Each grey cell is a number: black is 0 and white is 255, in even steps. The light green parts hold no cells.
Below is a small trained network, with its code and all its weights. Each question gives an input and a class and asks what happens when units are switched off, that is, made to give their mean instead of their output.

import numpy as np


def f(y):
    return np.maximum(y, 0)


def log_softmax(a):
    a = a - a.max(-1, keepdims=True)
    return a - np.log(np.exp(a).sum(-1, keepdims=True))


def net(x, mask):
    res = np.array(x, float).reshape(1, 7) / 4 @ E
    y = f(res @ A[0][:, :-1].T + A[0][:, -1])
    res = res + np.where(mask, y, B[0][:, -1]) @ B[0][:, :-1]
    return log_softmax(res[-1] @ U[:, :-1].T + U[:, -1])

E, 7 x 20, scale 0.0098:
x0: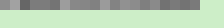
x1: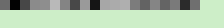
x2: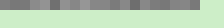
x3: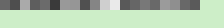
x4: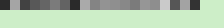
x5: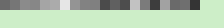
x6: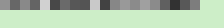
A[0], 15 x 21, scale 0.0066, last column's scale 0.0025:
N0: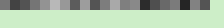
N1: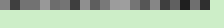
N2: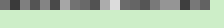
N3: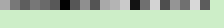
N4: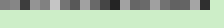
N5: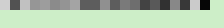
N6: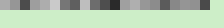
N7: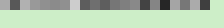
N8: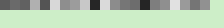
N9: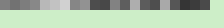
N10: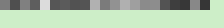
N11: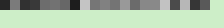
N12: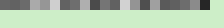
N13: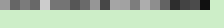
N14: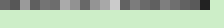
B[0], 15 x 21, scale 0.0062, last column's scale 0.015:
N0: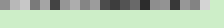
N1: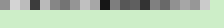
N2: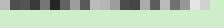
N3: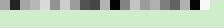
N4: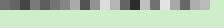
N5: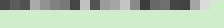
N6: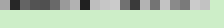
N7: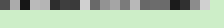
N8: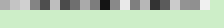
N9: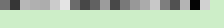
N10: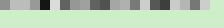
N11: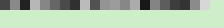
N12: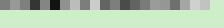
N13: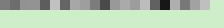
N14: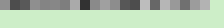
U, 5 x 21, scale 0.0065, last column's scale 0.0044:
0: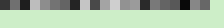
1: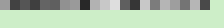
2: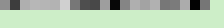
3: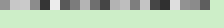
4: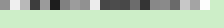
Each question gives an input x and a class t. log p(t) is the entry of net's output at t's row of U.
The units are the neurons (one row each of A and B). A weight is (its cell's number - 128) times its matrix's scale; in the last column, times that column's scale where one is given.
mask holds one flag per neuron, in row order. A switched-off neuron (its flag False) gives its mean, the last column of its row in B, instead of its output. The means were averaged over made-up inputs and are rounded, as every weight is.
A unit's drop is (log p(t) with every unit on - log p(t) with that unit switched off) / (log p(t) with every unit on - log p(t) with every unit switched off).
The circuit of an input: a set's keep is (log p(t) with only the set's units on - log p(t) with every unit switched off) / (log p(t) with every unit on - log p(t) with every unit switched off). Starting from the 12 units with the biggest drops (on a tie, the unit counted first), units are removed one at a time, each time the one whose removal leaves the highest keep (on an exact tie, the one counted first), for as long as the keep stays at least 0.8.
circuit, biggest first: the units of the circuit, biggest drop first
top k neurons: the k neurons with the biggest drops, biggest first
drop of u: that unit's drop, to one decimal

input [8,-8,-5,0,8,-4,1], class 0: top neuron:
(N11)
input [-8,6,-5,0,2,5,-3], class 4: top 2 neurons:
(N3; N0)
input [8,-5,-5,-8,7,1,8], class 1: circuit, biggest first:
(N6; N4)
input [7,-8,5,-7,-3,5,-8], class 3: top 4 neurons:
(N2; N0; N12; N3)
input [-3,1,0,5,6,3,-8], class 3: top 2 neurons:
(N8; N7)
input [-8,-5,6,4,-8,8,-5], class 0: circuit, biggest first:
(N7; N5)
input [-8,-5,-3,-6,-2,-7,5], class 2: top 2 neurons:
(N3; N2)
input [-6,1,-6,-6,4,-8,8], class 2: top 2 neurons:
(N3; N8)
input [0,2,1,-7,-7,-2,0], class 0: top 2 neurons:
(N7; N5)
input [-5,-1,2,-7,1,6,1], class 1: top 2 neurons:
(N6; N3)
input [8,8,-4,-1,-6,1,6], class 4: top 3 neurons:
(N1; N0; N12)
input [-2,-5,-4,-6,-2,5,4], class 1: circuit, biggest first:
(N6; N0)
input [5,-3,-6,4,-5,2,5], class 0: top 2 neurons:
(N8; N7)
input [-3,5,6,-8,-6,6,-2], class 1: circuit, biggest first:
(N6)
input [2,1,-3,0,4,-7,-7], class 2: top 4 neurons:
(N3; N10; N13; N1)
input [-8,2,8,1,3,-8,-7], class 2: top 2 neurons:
(N3; N10)
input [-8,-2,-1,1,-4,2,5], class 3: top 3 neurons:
(N11; N10; N3)
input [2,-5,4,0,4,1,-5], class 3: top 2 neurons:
(N0; N7)
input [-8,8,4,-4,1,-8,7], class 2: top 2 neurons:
(N3; N8)
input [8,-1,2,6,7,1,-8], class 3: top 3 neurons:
(N8; N7; N5)
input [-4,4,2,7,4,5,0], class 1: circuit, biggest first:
(N2)
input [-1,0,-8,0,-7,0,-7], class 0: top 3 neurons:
(N7; N5; N10)
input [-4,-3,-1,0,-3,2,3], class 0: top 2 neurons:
(N8; N3)
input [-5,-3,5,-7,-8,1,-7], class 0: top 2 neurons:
(N7; N5)
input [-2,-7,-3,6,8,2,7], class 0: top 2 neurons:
(N11; N8)
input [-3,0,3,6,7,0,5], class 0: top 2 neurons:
(N11; N6)
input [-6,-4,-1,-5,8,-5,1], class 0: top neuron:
(N11)
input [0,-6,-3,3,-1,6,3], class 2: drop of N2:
0.3
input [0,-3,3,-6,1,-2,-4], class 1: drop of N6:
0.2
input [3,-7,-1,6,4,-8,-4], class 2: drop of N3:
0.5
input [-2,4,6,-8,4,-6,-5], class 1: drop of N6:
0.4
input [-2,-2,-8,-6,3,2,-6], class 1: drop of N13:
0.2
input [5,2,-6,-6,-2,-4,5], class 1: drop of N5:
0.0
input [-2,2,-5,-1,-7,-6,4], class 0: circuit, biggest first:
(N5)
